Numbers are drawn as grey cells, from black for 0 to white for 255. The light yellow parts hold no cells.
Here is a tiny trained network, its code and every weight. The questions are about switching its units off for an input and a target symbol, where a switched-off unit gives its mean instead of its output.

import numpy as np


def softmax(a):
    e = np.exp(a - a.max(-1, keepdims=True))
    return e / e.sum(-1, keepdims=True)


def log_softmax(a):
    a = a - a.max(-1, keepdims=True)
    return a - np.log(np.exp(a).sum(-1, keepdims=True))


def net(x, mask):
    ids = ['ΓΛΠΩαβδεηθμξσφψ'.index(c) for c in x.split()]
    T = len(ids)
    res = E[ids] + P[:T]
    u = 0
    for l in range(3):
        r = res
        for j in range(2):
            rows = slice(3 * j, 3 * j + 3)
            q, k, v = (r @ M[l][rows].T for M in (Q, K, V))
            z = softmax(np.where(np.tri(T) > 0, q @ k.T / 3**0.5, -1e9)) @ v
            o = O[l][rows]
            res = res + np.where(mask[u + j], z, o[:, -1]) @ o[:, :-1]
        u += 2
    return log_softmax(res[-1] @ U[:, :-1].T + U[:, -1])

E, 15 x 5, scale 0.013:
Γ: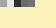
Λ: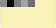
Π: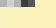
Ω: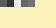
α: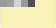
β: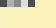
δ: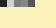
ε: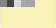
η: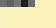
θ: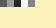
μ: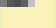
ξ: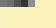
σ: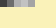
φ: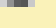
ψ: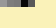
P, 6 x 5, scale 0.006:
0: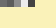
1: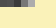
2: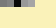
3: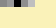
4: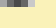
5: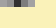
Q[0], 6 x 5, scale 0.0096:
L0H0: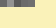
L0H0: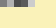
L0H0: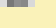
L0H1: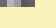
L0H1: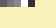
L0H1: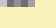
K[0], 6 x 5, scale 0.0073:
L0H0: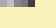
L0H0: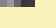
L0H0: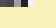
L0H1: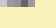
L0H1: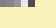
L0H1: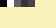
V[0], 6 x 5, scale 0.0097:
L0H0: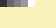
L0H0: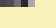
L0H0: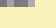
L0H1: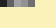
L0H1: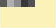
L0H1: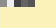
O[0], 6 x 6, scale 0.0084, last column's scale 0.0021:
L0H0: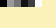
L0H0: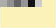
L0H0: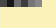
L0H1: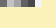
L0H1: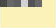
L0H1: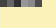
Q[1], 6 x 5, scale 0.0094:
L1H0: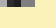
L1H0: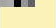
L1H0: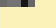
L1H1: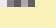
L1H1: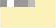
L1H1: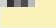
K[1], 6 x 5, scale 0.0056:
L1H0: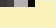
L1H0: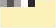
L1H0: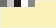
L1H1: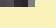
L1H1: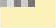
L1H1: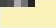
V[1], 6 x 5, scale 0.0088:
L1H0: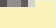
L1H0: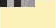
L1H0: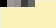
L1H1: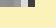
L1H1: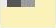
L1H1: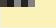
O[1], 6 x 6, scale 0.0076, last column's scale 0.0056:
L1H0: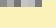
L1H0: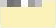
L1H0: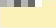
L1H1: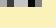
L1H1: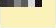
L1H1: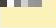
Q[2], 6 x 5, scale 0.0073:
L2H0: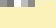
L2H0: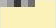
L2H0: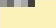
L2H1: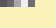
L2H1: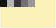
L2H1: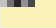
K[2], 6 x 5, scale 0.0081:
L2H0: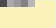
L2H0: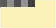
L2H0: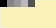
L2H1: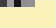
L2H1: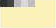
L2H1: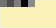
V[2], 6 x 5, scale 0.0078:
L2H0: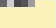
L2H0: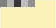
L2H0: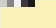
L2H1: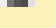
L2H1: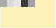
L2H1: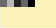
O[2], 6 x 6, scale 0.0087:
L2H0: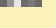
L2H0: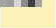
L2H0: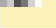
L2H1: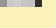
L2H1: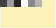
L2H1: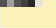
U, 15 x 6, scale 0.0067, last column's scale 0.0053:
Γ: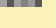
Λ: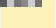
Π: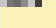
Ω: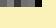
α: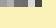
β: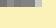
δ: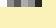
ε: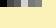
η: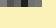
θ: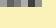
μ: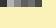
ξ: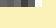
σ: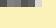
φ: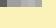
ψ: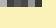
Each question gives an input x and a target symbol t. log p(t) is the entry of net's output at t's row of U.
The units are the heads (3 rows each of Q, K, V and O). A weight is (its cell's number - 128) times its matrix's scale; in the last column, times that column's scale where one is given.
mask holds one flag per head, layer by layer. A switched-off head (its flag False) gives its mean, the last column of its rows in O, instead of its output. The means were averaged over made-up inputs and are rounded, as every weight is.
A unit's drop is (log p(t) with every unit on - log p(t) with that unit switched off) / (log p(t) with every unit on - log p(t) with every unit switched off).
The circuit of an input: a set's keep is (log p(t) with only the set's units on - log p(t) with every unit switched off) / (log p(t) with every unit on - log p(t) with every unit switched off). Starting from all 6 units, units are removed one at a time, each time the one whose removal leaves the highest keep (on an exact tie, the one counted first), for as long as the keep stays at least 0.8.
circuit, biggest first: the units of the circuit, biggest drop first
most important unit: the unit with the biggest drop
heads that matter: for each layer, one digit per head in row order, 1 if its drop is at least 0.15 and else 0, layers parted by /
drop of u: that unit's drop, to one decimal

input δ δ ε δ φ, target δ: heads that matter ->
01 / 11 / 00
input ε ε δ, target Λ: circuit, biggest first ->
L0H1, L2H0, L2H1
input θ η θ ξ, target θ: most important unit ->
L2H0
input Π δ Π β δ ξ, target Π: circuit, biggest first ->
L0H0, L2H1, L1H1
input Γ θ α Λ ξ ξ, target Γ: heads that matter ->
11 / 11 / 11
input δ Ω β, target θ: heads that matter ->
01 / 11 / 10
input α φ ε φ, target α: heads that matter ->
10 / 11 / 11
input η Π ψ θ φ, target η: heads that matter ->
11 / 10 / 01
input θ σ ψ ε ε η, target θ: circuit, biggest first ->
L2H0, L0H0, L1H0
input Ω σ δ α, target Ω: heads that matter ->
01 / 11 / 11
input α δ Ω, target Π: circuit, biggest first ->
L0H0, L1H1, L2H1, L2H0
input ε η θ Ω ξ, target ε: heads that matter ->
11 / 10 / 01
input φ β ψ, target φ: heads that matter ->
01 / 01 / 11
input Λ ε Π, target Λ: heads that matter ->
01 / 10 / 11
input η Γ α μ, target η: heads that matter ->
11 / 10 / 01
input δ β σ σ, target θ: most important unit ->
L1H0
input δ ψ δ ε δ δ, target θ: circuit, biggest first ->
L1H0, L2H0, L0H1
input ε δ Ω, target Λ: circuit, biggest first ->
L0H1, L2H0, L1H0
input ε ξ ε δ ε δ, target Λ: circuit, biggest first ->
L0H1, L2H1
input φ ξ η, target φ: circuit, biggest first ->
L2H1, L1H1, L2H0, L0H1
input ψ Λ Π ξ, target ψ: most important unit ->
L0H0
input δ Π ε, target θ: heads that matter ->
01 / 10 / 10
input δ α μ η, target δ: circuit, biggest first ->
L1H0, L0H1
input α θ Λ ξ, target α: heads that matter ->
11 / 11 / 11
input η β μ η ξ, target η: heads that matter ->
11 / 11 / 01
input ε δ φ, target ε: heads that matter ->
11 / 00 / 01
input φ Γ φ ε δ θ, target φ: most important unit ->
L2H1
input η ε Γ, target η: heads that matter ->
10 / 11 / 01
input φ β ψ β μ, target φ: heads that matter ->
01 / 11 / 11
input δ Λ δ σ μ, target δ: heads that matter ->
01 / 11 / 10
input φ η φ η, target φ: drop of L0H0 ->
0.1
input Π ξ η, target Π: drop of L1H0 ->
0.1
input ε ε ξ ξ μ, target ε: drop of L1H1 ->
0.0
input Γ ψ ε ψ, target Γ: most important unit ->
L2H1
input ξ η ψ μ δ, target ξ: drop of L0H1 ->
0.2
